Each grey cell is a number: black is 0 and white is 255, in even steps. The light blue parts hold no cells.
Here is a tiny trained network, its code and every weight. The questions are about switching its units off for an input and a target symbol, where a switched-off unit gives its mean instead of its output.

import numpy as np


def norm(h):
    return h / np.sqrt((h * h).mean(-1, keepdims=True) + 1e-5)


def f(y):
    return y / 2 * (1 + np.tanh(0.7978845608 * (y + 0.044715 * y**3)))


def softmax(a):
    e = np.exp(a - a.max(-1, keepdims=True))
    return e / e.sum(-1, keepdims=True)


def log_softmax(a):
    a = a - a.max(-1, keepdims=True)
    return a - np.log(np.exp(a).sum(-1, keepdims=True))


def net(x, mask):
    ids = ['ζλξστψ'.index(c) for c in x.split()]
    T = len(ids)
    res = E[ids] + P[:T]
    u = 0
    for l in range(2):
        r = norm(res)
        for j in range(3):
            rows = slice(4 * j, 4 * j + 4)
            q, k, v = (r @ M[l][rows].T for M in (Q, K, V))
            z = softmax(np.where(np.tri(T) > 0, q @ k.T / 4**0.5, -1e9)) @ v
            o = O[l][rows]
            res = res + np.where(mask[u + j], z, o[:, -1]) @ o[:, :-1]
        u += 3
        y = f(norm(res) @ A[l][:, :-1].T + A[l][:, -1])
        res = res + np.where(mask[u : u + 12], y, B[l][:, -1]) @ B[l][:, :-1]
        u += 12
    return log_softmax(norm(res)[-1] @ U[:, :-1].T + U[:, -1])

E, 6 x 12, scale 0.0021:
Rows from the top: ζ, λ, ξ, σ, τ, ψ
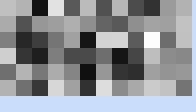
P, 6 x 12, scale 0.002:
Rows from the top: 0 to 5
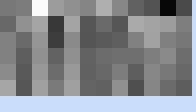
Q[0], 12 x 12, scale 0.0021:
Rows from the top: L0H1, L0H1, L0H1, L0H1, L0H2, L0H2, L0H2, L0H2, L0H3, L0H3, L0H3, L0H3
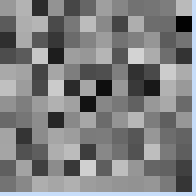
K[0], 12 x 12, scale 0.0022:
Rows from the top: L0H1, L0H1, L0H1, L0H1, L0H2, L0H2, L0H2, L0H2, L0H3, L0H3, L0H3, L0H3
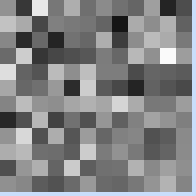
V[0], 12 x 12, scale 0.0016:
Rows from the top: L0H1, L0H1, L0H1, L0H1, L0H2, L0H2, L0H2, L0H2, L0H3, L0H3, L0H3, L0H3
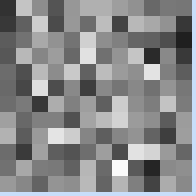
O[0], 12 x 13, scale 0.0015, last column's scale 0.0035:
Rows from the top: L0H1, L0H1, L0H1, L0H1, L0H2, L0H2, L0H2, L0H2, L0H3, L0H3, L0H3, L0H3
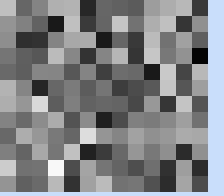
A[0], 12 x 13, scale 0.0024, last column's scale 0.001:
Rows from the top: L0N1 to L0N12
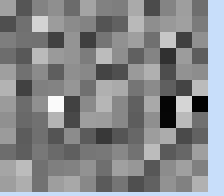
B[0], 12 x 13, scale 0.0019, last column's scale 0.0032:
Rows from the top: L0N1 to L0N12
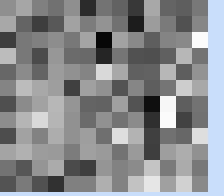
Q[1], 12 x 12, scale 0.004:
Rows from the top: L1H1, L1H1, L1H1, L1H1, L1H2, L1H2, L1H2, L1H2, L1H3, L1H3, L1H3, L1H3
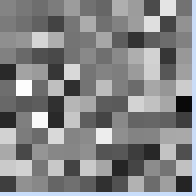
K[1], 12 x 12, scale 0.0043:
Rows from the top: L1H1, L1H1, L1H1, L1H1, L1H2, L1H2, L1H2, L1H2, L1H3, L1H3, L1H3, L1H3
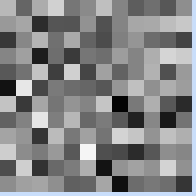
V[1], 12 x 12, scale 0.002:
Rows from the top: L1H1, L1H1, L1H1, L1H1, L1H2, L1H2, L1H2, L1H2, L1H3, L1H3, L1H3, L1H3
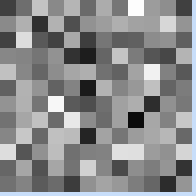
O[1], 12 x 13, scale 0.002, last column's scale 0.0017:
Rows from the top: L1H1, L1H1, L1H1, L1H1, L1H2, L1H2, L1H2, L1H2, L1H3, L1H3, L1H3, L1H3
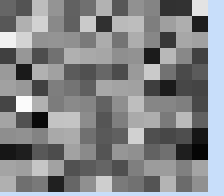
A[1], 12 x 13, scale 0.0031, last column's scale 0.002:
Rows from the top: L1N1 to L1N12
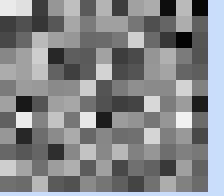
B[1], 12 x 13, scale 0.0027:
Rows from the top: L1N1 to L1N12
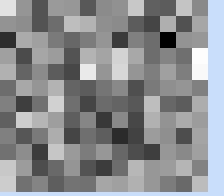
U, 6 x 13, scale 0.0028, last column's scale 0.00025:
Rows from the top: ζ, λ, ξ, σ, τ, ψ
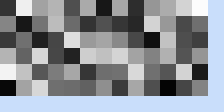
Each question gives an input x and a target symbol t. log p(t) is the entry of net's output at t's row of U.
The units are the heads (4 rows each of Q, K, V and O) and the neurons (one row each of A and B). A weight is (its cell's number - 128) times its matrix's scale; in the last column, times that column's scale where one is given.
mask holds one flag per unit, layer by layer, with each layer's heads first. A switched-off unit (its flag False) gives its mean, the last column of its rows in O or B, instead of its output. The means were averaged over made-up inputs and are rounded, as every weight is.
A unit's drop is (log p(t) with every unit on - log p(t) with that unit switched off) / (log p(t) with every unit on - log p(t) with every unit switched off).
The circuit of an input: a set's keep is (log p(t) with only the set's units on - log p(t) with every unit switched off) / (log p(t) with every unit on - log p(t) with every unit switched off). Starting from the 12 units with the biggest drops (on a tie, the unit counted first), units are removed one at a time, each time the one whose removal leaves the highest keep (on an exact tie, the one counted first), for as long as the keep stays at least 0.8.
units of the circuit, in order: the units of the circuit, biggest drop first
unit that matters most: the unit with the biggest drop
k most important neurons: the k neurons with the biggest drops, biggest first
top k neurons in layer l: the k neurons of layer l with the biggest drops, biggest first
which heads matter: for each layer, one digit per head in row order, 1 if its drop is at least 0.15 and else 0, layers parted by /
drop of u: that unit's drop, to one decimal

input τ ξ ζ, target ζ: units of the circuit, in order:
[L1N8]
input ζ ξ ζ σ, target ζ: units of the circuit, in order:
[L0H3; L1H2; L1H1; L1N8]
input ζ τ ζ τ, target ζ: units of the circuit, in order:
[L0H3; L1N8; L1H1]
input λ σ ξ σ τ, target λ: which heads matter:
000 / 010
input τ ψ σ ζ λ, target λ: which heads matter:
001 / 000
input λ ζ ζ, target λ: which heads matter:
111 / 101
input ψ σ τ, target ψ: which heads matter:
000 / 001
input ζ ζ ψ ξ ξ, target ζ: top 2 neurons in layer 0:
[L0N7; L0N8]
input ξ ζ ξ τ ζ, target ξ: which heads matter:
011 / 101
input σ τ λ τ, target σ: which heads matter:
000 / 000
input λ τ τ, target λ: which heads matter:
100 / 010
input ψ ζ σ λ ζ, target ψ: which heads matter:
011 / 101
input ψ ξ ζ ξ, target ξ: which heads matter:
001 / 001
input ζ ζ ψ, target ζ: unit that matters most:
L0H3
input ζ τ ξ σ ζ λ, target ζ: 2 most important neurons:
[L0N7; L1N8]
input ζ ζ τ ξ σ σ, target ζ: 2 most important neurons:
[L0N7; L1N8]
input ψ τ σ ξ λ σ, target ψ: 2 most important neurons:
[L0N9; L1N3]
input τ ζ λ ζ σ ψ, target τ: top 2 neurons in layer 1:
[L1N11; L1N1]
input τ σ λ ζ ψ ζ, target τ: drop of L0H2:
1.3
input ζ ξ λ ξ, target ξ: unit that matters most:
L1H3
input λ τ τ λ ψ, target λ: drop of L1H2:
0.2
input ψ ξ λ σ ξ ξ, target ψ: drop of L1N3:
0.1
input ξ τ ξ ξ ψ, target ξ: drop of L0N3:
0.0
